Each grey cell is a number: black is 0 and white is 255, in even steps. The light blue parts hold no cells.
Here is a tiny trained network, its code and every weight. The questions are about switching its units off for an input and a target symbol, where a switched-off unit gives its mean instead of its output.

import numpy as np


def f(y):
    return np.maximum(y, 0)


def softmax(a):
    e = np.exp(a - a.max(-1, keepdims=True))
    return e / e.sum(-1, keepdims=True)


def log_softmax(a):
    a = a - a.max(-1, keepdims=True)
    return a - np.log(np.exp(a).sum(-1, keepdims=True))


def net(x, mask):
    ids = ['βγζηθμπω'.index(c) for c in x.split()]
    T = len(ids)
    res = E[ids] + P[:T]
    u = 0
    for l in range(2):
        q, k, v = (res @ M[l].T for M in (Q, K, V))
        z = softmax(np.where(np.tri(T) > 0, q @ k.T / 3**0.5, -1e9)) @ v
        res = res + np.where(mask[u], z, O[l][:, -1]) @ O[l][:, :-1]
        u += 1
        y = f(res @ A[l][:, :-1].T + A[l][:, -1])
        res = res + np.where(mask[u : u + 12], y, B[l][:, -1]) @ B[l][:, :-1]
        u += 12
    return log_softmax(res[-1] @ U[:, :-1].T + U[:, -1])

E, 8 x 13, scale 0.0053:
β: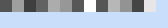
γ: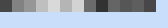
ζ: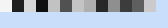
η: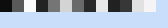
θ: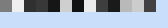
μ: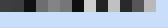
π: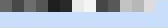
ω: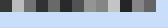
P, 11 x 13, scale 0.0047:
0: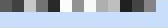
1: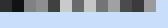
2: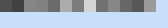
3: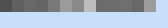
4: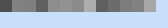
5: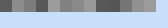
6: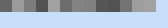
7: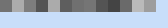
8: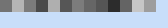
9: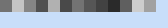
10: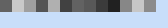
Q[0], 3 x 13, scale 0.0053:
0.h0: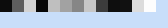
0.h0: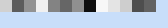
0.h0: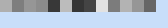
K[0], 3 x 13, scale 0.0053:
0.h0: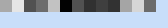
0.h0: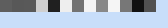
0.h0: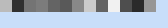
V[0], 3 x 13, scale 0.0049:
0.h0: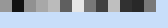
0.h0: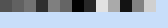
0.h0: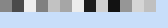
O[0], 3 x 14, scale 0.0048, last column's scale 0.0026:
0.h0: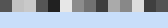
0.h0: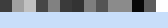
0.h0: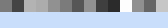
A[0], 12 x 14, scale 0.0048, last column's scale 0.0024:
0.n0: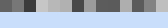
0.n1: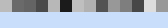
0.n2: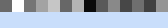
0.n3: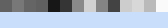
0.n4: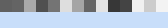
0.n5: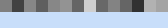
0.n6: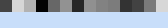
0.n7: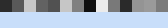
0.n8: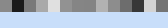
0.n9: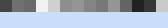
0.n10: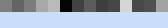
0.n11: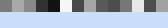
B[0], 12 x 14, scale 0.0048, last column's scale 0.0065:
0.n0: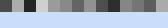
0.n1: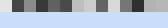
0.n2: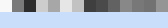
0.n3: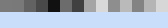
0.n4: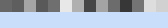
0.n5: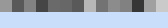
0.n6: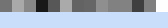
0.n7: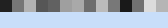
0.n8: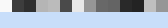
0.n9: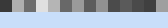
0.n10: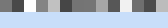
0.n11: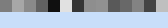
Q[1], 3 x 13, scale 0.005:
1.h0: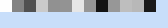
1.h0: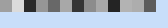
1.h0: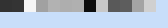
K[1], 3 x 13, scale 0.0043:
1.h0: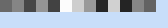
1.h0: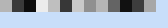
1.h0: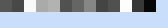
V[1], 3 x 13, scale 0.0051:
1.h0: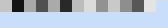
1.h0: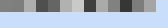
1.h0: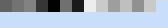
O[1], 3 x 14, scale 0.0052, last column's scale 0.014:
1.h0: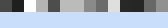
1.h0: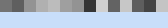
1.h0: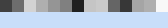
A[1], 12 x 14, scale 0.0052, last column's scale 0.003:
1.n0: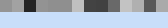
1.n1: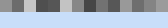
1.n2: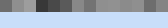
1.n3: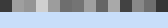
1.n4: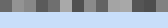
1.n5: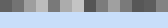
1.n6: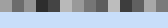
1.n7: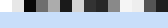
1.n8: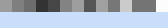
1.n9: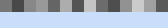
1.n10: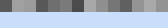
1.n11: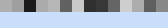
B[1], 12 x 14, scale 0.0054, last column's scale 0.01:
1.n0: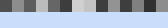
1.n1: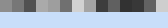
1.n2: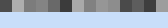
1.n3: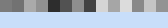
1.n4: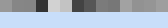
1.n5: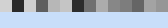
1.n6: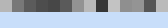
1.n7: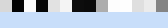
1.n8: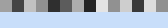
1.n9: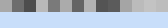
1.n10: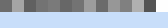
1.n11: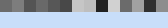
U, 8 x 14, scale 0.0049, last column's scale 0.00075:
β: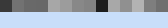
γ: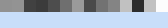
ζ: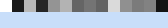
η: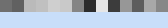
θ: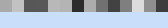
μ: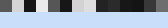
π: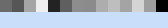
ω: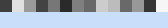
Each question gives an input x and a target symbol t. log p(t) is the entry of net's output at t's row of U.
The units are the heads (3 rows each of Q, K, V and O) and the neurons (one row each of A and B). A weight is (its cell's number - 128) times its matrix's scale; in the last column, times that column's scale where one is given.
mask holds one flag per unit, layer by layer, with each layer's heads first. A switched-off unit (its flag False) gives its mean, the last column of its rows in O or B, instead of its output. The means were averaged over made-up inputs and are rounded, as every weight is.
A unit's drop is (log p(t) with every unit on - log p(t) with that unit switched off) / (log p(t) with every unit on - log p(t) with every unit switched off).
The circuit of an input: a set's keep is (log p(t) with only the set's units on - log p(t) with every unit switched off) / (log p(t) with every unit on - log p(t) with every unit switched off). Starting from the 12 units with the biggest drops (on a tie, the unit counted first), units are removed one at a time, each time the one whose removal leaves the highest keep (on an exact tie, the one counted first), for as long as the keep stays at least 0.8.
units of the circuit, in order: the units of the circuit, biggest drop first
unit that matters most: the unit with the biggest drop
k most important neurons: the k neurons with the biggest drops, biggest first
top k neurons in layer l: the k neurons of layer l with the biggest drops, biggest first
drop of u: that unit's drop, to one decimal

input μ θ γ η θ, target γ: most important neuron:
1.n8
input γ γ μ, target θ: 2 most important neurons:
0.n11; 0.n1
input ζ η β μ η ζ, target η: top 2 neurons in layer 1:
1.n6; 1.n10
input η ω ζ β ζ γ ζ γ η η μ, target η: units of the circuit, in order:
0.n10; 1.n6; 0.h0
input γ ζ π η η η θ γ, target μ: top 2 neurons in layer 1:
1.n11; 1.n0
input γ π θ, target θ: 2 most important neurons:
0.n11; 1.n9
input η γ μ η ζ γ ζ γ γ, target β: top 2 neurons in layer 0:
0.n2; 0.n3
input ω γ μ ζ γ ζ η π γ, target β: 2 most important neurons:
1.n7; 0.n2
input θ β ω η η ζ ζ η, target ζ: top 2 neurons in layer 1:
1.n5; 1.n6
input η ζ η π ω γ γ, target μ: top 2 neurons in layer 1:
1.n0; 1.n11
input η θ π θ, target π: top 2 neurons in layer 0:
0.n3; 0.n1
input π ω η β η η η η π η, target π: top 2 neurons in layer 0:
0.n3; 0.n10
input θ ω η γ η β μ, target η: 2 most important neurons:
1.n6; 0.n7
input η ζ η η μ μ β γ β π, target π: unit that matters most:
0.n3
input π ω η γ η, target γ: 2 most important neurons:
0.n4; 0.n7
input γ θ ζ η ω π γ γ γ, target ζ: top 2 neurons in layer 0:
0.n2; 0.n3
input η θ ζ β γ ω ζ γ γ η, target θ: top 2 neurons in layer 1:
1.n9; 1.n10
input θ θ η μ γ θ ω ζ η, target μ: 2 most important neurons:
1.n1; 0.n4
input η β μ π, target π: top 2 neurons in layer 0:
0.n6; 0.n3
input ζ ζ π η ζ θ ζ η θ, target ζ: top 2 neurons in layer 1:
1.n5; 1.n4
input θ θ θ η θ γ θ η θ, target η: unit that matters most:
1.h0
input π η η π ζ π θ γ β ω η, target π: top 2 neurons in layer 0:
0.n3; 0.n4
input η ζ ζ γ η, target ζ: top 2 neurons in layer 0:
0.n4; 0.n7
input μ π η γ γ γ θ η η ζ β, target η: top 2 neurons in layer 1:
1.n6; 1.n10
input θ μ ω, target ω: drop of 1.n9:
0.2
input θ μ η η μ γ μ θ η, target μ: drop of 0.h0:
0.4
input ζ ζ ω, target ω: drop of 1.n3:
0.0
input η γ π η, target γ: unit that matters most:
0.h0
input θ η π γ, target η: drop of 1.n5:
0.3
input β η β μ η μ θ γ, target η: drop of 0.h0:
0.2
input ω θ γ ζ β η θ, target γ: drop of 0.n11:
0.3
